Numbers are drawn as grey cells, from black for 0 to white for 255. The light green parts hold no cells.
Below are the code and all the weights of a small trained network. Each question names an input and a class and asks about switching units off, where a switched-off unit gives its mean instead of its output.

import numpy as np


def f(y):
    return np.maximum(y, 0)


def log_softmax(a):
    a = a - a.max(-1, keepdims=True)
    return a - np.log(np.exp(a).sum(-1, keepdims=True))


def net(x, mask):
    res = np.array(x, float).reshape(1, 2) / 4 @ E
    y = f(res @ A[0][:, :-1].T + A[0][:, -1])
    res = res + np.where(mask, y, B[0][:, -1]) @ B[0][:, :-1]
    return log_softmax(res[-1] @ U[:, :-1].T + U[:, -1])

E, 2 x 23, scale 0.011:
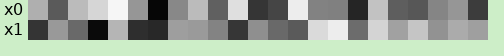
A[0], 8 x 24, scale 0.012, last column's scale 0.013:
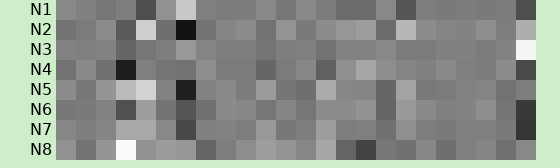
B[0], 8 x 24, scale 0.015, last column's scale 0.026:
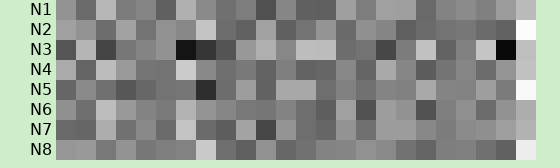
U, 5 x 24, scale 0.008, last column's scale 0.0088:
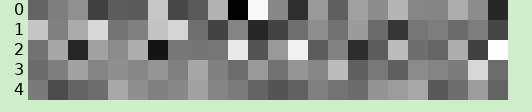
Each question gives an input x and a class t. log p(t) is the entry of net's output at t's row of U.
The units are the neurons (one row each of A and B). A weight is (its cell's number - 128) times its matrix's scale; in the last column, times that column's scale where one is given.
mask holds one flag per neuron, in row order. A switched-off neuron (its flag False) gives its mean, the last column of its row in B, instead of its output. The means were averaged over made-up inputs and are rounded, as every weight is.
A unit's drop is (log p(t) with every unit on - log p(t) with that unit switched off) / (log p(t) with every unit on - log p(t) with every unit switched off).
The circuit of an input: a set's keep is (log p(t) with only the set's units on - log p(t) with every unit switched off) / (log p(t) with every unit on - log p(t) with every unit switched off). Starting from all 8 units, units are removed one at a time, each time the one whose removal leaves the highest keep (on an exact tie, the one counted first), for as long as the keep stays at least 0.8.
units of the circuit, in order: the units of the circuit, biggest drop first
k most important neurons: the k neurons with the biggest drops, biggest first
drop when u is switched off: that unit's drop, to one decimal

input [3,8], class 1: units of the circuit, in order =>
(N2)
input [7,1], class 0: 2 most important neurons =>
(N5; N7)
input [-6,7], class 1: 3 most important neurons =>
(N4; N5; N7)
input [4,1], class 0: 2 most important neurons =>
(N5; N3)
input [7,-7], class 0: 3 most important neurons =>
(N5; N7; N2)
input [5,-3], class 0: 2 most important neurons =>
(N5; N7)
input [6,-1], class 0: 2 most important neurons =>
(N5; N7)
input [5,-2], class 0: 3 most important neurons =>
(N5; N7; N3)
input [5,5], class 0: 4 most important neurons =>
(N5; N8; N7; N4)
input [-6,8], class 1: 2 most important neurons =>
(N4; N5)
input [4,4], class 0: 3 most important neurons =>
(N5; N8; N3)
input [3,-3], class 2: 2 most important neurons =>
(N4; N1)
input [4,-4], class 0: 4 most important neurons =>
(N2; N5; N3; N7)
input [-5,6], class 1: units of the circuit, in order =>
(N5)
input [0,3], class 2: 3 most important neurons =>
(N1; N8; N7)
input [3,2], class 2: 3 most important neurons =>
(N1; N4; N2)
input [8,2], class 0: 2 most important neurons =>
(N5; N7)
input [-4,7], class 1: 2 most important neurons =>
(N4; N5)
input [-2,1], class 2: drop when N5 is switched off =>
0.2
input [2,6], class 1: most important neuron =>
(N2)
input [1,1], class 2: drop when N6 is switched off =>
0.0
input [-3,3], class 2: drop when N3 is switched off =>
0.4
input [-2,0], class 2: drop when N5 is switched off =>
0.1
